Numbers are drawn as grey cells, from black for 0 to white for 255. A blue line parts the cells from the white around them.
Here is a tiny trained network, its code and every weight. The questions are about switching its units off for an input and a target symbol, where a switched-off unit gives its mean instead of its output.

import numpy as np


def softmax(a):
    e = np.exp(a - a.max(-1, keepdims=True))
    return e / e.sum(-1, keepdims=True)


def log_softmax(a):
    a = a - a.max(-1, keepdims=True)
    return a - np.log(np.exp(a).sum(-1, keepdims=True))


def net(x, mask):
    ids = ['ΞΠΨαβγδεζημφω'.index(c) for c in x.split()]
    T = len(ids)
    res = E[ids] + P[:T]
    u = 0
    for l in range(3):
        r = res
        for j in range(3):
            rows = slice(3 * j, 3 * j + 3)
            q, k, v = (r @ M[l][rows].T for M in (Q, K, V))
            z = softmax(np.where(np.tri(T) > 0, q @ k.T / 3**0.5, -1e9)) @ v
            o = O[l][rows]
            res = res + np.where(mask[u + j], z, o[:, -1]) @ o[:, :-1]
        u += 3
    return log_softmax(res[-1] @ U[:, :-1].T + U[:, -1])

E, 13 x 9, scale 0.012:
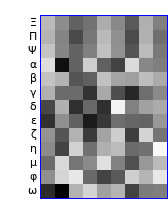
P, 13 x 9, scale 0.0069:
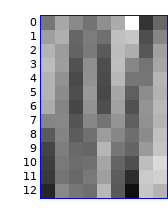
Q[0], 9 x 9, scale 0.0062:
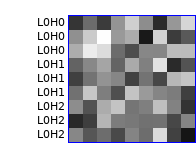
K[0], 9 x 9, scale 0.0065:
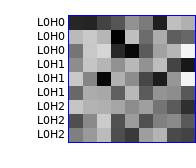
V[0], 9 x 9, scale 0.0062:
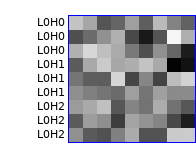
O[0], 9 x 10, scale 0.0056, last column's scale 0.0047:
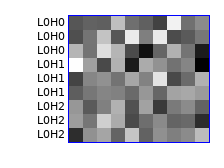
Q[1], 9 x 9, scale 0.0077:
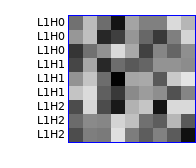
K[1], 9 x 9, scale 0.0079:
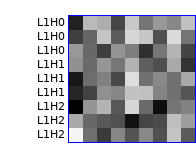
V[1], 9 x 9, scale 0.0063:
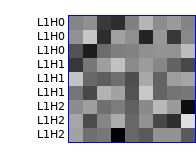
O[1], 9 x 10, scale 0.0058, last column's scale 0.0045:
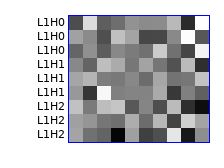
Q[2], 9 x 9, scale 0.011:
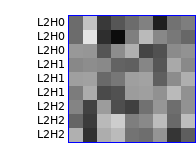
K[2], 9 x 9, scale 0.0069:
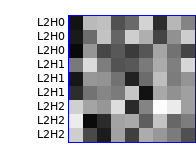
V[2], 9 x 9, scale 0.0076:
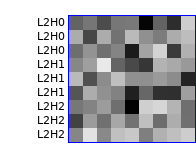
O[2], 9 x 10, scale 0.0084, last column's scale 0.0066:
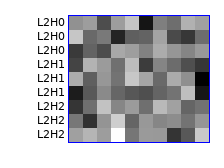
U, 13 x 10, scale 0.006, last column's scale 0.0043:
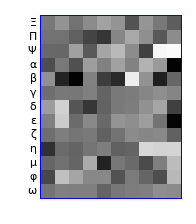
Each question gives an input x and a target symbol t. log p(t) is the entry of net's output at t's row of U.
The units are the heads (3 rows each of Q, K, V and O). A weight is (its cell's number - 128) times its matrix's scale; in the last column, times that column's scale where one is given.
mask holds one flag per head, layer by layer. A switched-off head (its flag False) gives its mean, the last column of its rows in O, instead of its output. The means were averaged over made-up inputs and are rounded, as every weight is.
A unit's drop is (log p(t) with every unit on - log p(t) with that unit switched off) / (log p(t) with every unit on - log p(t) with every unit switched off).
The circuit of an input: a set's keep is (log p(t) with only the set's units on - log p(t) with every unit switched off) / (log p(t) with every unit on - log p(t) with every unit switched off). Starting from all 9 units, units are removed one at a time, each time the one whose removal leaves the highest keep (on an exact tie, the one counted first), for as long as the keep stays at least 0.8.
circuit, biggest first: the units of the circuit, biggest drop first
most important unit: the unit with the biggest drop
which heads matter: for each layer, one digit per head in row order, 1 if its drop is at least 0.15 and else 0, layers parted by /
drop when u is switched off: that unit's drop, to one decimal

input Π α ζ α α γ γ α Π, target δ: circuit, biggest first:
(L2H0, L2H2, L0H1)
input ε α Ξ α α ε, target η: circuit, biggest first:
(L2H0, L2H2)
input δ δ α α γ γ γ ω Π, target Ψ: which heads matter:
100 / 011 / 000
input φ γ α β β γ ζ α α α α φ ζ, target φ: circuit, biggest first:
(L2H1)
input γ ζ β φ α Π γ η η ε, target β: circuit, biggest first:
(L2H0, L1H2, L2H1)
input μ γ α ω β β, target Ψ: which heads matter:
000 / 011 / 000
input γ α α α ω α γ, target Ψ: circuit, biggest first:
(L0H0, L1H2)
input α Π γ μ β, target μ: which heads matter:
000 / 001 / 011
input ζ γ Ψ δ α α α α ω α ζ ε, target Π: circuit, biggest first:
(L2H0, L1H0)
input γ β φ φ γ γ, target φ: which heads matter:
100 / 000 / 011
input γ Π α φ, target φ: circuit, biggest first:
(L2H1, L2H2, L0H0)
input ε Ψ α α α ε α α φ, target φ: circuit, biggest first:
(L2H1, L2H2)
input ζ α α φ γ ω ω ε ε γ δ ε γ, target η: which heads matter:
000 / 011 / 101
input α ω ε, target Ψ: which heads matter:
000 / 011 / 010
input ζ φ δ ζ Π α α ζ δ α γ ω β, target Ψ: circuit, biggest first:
(L1H1, L0H0)
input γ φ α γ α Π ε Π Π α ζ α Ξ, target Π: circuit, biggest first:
(L2H0, L1H0)
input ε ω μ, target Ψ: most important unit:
L1H1
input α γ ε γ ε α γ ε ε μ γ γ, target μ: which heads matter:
000 / 010 / 011
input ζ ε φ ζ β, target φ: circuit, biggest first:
(L2H1, L0H0)
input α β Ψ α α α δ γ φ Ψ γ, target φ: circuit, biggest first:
(L2H1, L2H2)
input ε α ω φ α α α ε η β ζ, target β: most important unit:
L1H2
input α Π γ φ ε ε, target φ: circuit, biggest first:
(L2H2, L2H1, L0H0)
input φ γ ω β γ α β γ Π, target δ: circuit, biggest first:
(L2H2, L2H0, L1H2, L0H1)
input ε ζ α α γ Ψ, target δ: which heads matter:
011 / 001 / 101
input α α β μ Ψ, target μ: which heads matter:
000 / 001 / 011
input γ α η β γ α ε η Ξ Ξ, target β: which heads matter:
000 / 001 / 110
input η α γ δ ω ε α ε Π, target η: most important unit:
L2H0
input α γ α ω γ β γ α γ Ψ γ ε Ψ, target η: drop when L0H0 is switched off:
-0.1
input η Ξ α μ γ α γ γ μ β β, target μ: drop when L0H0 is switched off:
0.0
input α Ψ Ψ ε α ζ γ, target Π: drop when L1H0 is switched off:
0.3
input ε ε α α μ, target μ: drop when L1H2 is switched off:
0.2
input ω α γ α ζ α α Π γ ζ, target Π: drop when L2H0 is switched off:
0.4
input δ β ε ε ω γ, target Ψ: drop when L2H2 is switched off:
-0.1
